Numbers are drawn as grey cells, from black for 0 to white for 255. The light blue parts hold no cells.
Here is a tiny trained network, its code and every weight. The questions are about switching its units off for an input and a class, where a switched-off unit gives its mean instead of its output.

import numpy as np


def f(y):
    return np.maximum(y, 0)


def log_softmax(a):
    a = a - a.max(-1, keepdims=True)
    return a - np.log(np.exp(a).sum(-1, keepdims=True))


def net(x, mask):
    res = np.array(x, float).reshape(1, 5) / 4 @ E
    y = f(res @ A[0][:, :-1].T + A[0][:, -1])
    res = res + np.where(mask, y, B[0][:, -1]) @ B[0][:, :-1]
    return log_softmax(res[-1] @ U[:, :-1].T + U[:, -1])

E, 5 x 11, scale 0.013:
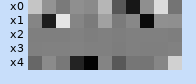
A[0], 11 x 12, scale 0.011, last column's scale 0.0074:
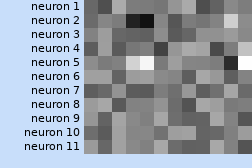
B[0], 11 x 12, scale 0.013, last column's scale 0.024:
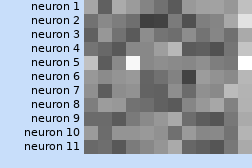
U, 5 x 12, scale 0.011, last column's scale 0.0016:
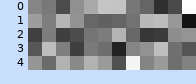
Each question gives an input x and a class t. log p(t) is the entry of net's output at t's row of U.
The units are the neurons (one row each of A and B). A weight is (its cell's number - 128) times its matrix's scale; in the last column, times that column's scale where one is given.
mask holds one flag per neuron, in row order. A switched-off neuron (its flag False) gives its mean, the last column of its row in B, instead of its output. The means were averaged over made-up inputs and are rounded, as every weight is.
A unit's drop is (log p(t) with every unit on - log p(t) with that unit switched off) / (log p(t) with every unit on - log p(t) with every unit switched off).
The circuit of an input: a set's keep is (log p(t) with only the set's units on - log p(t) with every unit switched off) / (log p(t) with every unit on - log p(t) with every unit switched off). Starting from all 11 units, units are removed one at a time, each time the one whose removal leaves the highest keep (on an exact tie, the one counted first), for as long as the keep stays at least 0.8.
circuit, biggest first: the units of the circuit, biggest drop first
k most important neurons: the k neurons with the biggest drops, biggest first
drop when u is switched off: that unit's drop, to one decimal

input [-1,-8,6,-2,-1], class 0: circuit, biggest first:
(neuron 4)
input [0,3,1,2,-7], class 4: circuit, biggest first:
(neuron 4; neuron 2)
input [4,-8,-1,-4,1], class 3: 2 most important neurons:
(neuron 5; neuron 3)
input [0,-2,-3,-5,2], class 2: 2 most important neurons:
(neuron 5; neuron 1)
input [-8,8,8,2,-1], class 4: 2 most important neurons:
(neuron 2; neuron 10)
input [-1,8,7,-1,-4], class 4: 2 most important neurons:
(neuron 1; neuron 4)
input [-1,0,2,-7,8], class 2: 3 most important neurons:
(neuron 5; neuron 1; neuron 8)
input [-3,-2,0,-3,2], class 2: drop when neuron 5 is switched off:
0.2
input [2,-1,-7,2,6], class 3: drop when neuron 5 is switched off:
0.4
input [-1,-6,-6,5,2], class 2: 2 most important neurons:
(neuron 4; neuron 5)
